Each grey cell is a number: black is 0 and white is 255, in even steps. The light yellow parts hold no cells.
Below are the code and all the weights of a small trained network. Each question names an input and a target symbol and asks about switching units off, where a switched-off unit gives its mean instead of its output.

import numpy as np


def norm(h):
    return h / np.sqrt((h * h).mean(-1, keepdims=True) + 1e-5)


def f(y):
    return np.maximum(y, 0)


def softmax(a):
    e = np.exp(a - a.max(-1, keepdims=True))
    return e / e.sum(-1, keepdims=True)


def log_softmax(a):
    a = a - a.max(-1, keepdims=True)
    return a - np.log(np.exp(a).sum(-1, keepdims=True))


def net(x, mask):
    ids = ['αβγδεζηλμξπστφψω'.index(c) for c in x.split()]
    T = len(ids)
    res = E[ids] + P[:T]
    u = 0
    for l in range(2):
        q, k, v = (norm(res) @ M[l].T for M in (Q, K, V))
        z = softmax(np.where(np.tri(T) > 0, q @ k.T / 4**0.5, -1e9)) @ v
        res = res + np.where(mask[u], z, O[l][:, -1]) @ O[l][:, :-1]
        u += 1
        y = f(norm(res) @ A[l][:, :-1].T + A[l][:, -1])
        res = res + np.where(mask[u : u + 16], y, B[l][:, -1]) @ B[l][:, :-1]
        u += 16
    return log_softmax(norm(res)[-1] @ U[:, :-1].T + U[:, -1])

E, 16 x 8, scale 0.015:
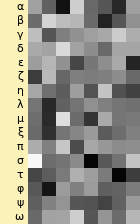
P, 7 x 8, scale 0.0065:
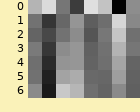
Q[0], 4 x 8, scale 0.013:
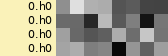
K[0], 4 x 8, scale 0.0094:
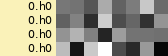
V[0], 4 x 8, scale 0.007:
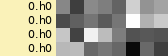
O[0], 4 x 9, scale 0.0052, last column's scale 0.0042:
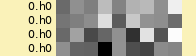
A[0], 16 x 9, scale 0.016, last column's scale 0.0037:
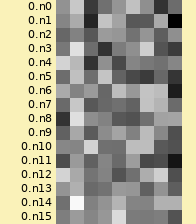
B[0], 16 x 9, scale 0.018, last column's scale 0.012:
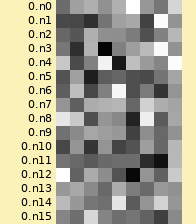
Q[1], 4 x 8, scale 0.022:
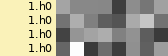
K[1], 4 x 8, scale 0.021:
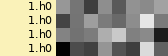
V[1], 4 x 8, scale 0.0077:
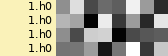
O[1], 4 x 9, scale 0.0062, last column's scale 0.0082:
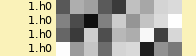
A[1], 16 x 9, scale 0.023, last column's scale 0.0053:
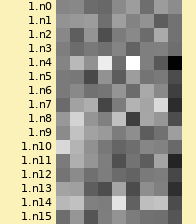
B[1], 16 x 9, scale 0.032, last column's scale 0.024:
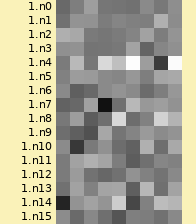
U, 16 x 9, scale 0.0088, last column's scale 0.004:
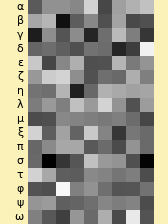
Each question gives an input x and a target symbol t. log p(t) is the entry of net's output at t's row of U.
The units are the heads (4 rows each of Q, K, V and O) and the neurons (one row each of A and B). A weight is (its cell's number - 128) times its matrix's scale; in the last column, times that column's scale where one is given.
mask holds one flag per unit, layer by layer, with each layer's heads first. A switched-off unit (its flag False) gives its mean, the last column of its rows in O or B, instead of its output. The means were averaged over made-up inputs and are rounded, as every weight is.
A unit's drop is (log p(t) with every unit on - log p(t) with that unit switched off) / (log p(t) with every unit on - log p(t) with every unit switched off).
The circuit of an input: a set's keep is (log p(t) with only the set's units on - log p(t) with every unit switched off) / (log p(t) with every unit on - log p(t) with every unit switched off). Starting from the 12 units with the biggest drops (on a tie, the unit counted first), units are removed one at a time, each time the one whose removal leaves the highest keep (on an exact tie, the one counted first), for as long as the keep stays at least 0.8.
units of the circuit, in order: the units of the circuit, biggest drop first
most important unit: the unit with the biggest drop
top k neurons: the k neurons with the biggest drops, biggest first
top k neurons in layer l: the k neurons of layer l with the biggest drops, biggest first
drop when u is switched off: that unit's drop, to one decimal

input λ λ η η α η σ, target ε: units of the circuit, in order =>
(0.n12; 1.n4)
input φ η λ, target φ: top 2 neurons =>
(0.n0; 1.n4)
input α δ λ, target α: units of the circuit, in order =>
(0.n4; 1.n4)
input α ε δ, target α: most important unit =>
1.n14
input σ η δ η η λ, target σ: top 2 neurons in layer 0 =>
(0.n4; 0.n12)
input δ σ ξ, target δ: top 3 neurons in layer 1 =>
(1.n4; 1.n14; 1.n8)
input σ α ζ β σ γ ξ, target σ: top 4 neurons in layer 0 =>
(0.n0; 0.n12; 0.n4; 0.n8)
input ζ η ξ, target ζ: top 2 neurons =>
(0.n0; 0.n4)
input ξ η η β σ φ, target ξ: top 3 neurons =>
(0.n0; 0.n4; 1.n4)
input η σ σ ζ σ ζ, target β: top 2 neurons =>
(0.n8; 0.n11)
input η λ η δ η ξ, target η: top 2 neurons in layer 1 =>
(1.n4; 1.n7)
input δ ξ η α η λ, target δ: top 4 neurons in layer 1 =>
(1.n4; 1.n14; 1.n8; 1.n10)
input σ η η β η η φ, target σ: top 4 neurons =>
(1.n4; 0.n12; 0.n4; 1.n14)
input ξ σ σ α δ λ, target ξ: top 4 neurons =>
(0.n0; 0.n4; 1.n4; 1.n14)
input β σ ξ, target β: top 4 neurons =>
(0.n4; 1.n4; 0.n8; 1.n14)
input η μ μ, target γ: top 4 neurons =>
(0.n10; 1.n4; 0.n0; 0.n4)
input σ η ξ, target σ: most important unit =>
1.h0
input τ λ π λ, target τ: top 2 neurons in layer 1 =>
(1.n4; 1.n2)
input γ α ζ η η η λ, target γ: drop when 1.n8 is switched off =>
0.2
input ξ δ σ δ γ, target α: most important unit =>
0.n6
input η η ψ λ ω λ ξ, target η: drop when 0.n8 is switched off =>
0.2
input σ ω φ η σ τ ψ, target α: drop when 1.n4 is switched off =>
0.1
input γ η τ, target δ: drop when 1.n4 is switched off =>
0.2
